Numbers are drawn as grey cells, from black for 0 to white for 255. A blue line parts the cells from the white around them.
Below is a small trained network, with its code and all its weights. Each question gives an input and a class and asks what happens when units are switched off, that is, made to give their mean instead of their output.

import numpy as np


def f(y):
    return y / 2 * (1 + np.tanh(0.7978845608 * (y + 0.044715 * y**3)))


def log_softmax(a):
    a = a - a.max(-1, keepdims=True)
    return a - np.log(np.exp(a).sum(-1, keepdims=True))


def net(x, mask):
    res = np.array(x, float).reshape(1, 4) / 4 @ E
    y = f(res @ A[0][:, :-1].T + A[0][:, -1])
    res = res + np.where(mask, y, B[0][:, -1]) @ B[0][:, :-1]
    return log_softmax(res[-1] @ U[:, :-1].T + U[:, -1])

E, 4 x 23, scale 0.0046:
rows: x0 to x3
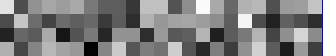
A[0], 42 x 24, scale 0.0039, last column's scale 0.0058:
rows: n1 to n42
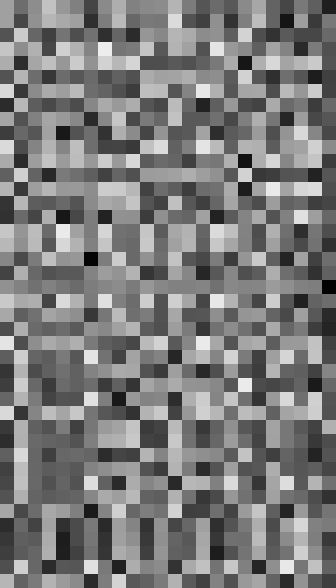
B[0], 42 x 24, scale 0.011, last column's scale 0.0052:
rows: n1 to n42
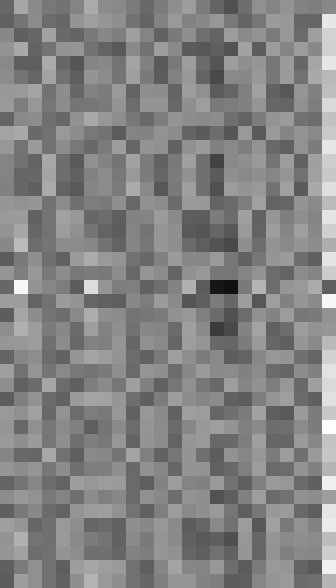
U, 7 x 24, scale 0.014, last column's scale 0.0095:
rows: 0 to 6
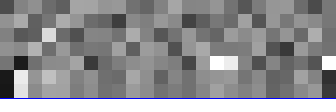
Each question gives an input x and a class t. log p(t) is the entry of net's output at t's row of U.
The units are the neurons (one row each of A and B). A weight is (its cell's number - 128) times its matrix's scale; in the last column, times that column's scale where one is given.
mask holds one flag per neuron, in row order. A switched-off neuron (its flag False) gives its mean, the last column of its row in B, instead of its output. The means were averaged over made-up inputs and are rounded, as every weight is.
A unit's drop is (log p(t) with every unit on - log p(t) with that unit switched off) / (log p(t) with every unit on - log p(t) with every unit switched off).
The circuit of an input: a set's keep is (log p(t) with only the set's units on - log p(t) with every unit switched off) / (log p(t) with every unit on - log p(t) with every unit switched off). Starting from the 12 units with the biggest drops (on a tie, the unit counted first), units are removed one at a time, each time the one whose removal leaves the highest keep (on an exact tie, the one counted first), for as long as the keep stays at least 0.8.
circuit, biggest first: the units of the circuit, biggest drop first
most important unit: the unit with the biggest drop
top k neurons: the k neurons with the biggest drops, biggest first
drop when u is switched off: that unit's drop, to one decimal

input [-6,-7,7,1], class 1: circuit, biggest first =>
n16
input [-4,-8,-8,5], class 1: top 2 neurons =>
n22, n4
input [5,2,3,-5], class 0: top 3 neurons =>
n41, n29, n35
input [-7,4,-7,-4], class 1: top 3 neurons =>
n22, n4, n17
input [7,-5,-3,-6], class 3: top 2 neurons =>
n30, n7
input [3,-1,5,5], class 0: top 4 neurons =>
n19, n37, n22, n2
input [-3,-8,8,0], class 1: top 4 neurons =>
n16, n38, n10, n40
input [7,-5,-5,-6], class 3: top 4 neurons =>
n30, n7, n11, n25
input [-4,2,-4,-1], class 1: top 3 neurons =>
n22, n11, n30
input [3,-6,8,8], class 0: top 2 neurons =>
n19, n37
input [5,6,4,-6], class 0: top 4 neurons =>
n41, n29, n35, n26
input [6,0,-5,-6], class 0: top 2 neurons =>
n29, n41
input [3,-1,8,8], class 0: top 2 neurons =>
n19, n37
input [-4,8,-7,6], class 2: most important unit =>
n28
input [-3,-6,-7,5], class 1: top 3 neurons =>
n22, n4, n17
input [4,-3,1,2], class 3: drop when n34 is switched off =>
-0.1
